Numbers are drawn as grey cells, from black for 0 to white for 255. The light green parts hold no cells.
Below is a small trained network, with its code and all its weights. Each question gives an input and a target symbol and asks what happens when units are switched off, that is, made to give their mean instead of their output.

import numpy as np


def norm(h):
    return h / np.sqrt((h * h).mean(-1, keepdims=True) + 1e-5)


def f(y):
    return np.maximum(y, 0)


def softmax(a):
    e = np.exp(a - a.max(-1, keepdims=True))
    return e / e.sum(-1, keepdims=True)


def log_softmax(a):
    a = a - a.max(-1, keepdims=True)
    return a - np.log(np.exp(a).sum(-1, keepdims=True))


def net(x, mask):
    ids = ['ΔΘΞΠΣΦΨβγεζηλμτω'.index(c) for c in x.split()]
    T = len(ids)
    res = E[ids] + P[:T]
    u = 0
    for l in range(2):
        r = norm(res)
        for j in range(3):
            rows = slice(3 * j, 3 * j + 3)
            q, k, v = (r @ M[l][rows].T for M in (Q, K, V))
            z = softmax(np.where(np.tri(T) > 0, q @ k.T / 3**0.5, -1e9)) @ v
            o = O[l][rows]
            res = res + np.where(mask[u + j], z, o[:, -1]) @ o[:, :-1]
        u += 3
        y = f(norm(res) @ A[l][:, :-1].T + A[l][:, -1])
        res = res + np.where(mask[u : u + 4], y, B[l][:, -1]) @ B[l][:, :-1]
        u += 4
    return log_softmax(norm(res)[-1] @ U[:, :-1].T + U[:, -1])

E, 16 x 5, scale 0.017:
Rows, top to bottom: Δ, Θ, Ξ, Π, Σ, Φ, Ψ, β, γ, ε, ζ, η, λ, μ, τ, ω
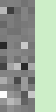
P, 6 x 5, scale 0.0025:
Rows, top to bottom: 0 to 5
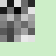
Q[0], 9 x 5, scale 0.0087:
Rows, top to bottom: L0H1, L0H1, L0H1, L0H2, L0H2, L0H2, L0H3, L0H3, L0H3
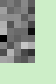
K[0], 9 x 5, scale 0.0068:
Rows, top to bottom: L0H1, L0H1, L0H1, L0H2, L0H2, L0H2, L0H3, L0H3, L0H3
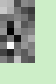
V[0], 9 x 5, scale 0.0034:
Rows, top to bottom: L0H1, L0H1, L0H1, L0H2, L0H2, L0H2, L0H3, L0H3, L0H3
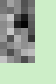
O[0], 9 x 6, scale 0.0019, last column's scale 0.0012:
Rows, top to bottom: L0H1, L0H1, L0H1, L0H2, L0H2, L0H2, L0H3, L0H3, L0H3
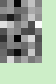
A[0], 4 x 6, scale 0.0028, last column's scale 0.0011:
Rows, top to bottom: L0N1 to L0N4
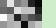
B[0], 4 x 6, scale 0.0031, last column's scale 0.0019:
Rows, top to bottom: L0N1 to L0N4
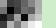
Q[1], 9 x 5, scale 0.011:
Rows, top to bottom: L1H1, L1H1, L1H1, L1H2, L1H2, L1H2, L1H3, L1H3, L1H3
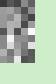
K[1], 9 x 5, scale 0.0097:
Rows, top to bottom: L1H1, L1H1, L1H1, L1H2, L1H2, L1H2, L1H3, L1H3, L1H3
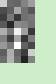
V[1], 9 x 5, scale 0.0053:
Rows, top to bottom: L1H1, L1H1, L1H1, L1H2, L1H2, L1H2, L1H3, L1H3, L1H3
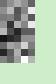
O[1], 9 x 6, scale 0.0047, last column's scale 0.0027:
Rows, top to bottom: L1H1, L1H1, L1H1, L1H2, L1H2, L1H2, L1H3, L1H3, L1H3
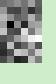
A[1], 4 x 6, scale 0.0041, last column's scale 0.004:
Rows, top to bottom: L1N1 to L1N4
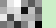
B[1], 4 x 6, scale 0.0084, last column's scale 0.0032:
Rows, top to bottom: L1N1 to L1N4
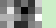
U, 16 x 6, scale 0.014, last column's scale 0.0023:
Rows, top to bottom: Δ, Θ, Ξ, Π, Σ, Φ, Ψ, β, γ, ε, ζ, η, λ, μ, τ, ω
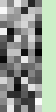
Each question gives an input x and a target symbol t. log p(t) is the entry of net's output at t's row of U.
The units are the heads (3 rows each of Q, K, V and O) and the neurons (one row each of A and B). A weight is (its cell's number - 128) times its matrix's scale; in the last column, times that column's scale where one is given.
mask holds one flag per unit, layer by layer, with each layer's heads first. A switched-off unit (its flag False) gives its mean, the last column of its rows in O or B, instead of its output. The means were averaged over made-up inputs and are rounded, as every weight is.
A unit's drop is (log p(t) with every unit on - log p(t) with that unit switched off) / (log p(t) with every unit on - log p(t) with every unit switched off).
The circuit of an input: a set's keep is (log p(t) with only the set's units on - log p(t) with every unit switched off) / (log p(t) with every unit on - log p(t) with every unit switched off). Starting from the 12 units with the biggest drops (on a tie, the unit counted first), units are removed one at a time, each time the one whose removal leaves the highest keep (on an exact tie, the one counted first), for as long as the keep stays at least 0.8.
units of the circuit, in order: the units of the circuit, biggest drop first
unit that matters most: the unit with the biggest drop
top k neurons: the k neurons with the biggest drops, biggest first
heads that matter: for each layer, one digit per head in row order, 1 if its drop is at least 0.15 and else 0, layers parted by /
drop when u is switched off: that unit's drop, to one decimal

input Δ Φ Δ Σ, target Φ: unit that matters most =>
L0N3
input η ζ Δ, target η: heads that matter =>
000 / 010
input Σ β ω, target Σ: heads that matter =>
010 / 010
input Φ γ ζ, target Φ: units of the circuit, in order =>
L0H2, L1H2
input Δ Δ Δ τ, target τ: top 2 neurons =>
L1N1, L1N2
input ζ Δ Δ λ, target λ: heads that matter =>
000 / 001
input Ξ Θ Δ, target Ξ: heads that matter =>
010 / 010
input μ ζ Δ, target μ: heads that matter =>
000 / 100
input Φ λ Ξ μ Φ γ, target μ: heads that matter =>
000 / 110
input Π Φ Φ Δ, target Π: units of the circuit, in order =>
L0N4, L1H3
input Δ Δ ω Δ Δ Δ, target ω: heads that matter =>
000 / 010
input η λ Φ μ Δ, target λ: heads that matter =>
000 / 001
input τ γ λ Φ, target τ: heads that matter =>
000 / 010
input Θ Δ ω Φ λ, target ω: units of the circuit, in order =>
L1H2
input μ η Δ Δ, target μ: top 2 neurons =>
L0N4, L1N3
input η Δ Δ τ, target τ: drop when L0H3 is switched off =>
0.0
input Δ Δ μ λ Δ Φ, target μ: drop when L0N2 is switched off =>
0.5
